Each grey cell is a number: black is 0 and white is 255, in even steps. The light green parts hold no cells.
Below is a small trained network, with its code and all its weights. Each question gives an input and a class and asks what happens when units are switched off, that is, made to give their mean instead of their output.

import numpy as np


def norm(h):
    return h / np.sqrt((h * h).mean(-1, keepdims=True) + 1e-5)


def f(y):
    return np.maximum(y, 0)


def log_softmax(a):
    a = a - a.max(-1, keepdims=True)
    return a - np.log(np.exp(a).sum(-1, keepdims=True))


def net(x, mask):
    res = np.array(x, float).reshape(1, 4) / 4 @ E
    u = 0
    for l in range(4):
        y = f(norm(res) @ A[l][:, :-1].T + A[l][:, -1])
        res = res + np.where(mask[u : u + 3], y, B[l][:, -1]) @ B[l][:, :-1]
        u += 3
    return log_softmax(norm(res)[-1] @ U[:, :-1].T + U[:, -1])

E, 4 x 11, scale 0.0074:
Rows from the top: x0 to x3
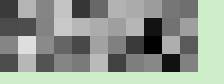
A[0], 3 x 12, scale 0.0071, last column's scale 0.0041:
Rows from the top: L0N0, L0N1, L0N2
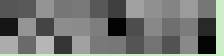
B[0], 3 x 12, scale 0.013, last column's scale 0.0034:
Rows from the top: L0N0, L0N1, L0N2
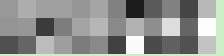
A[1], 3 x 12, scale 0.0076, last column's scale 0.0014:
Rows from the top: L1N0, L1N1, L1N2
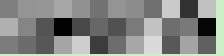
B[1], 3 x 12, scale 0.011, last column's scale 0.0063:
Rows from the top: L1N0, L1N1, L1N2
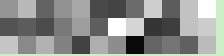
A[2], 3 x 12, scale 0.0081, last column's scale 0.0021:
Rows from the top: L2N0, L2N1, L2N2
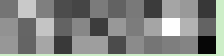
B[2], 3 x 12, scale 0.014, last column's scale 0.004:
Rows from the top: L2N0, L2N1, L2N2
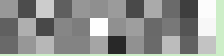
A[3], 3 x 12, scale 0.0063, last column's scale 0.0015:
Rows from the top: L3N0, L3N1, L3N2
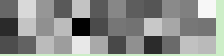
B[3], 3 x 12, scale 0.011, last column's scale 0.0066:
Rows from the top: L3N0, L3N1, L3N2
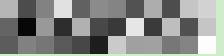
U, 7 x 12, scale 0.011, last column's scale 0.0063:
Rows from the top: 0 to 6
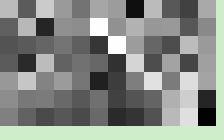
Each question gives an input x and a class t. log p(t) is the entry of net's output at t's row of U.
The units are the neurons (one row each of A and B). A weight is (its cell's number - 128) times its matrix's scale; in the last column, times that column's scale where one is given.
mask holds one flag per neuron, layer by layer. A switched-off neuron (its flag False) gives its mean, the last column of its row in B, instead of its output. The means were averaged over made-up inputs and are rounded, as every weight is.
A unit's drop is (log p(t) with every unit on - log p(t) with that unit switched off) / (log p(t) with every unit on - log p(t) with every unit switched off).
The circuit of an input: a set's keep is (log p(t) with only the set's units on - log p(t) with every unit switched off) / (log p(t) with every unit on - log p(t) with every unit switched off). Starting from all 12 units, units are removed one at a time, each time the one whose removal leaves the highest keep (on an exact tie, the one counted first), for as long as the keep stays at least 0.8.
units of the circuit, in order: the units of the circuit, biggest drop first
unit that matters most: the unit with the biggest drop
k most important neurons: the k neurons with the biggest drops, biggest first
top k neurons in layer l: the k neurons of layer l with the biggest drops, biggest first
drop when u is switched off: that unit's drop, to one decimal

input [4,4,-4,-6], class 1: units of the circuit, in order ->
[L2N1]
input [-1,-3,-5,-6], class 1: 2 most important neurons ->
[L2N1 L2N0]
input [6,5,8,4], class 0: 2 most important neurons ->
[L2N0 L1N1]
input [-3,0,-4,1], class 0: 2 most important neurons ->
[L1N1 L3N1]
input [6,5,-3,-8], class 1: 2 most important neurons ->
[L2N1 L1N1]
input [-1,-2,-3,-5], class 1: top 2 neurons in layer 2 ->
[L2N1 L2N0]
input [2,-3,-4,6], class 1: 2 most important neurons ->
[L0N1 L2N0]
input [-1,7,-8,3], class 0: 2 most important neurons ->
[L1N2 L1N1]
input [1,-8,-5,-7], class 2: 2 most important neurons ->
[L1N1 L0N1]
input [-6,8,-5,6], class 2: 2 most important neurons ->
[L3N2 L2N1]
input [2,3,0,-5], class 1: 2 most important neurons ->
[L2N1 L1N1]
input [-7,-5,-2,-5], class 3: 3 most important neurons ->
[L0N2 L2N2 L0N1]
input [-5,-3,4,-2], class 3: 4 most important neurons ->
[L0N2 L2N2 L1N2 L0N0]
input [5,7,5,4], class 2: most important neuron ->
[L1N2]
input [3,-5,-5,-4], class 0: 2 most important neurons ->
[L1N2 L3N2]
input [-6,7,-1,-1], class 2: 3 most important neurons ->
[L3N2 L3N1 L2N0]
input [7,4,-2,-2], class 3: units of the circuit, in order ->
[L3N1 L1N1]
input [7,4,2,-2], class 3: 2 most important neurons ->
[L3N1 L1N1]
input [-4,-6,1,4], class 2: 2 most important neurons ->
[L1N1 L2N1]
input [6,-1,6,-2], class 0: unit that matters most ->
L2N0
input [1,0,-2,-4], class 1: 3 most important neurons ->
[L2N1 L0N2 L3N2]
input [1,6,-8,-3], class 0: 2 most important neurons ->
[L1N2 L1N1]
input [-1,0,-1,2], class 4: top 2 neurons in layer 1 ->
[L1N0 L1N1]
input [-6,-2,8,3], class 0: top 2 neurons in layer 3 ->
[L3N1 L3N0]
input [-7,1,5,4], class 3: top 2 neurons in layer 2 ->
[L2N2 L2N1]
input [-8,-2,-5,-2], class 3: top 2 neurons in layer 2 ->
[L2N2 L2N0]
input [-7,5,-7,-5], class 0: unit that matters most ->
L1N2
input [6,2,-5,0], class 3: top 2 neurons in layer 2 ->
[L2N0 L2N1]
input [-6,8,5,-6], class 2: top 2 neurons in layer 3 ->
[L3N2 L3N1]
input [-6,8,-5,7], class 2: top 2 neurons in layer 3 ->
[L3N2 L3N1]
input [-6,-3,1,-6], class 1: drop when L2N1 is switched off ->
1.5
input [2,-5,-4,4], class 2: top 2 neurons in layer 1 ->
[L1N1 L1N0]
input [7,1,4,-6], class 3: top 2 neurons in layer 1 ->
[L1N0 L1N1]
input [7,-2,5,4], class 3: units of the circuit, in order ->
[L3N1]
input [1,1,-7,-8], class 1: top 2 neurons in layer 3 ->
[L3N0 L3N2]
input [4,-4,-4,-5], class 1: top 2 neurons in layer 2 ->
[L2N1 L2N0]
